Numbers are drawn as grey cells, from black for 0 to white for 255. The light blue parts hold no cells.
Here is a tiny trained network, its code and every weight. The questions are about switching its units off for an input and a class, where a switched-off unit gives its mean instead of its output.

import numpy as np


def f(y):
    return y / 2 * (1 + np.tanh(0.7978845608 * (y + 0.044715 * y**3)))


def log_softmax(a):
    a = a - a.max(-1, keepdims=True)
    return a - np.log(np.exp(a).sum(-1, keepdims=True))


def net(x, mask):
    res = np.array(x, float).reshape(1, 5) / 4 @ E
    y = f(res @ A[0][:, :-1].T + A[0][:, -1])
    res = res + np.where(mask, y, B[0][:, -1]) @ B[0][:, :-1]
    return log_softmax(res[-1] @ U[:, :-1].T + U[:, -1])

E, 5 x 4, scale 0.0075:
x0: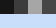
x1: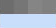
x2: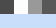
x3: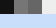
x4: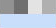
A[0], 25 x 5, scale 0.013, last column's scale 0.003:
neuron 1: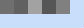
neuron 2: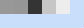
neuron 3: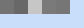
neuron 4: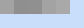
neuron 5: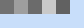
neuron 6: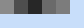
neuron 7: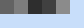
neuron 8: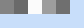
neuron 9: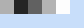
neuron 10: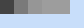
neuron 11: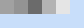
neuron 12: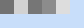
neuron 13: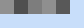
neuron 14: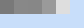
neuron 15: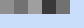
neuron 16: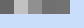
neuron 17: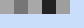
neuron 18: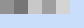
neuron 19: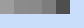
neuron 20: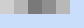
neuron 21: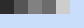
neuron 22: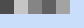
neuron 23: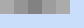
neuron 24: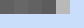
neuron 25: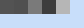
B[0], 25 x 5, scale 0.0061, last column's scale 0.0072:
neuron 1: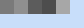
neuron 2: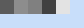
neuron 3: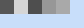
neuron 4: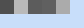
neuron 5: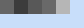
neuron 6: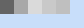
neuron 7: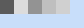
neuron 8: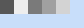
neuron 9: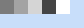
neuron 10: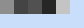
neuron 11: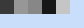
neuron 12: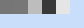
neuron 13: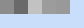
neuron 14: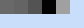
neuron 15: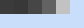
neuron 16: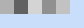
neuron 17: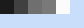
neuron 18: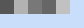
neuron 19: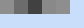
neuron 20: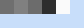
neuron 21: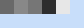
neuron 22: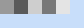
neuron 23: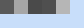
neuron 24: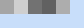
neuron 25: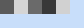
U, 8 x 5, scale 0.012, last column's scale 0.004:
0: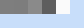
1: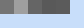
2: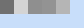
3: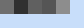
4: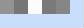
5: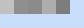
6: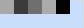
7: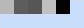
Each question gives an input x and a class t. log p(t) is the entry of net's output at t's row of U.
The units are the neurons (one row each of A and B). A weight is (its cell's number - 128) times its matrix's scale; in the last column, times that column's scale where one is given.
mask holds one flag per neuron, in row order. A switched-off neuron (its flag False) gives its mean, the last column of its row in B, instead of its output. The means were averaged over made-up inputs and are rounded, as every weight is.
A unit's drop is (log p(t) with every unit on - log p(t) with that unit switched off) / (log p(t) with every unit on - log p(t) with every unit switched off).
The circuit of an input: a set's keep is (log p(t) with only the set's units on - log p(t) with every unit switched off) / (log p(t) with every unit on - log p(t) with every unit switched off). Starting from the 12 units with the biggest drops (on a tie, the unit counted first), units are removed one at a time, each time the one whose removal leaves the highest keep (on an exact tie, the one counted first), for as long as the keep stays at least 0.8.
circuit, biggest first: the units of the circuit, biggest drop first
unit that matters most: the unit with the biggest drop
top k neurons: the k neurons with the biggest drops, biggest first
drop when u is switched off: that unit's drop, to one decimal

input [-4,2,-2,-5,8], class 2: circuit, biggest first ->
[neuron 8; neuron 18]
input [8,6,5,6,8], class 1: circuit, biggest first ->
[neuron 10; neuron 21; neuron 8]
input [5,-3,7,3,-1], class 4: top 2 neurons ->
[neuron 22; neuron 16]
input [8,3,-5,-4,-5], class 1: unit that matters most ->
neuron 25
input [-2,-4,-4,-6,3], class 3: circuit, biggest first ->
[neuron 17; neuron 7]
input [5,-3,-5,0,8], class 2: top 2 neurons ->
[neuron 8; neuron 3]
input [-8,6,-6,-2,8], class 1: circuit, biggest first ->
[neuron 23; neuron 4]
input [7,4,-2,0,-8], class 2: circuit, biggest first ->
[neuron 7; neuron 6]
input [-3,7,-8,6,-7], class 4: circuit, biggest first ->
[neuron 6; neuron 9]
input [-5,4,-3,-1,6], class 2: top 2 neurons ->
[neuron 8; neuron 10]
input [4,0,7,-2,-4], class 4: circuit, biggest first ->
[neuron 22; neuron 16]
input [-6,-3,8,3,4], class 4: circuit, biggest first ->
[neuron 16; neuron 12]
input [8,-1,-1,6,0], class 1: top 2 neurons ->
[neuron 25; neuron 24]
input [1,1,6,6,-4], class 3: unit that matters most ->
neuron 10
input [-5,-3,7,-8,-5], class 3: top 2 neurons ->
[neuron 17; neuron 15]
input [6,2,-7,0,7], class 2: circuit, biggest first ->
[neuron 8; neuron 3]
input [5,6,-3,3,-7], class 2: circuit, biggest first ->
[neuron 7; neuron 6]
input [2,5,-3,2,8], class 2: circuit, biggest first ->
[neuron 8; neuron 3]
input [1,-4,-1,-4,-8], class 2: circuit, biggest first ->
[neuron 7; neuron 6]
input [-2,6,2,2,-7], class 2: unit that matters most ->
neuron 7
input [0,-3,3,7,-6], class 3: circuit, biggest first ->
[neuron 5; neuron 8]
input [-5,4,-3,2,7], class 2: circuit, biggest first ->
[neuron 8; neuron 18]
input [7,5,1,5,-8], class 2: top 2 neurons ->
[neuron 7; neuron 6]
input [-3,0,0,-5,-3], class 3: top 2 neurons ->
[neuron 8; neuron 17]
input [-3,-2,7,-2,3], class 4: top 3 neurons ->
[neuron 16; neuron 22; neuron 12]
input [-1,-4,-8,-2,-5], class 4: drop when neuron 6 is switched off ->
0.2
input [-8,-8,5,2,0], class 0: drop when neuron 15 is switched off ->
0.0
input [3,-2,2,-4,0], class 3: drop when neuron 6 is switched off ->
0.2
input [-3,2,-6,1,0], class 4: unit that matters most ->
neuron 9
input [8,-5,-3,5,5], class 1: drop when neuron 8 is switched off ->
0.2
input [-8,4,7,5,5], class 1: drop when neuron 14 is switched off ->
0.1
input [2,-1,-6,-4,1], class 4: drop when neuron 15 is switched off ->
-0.1
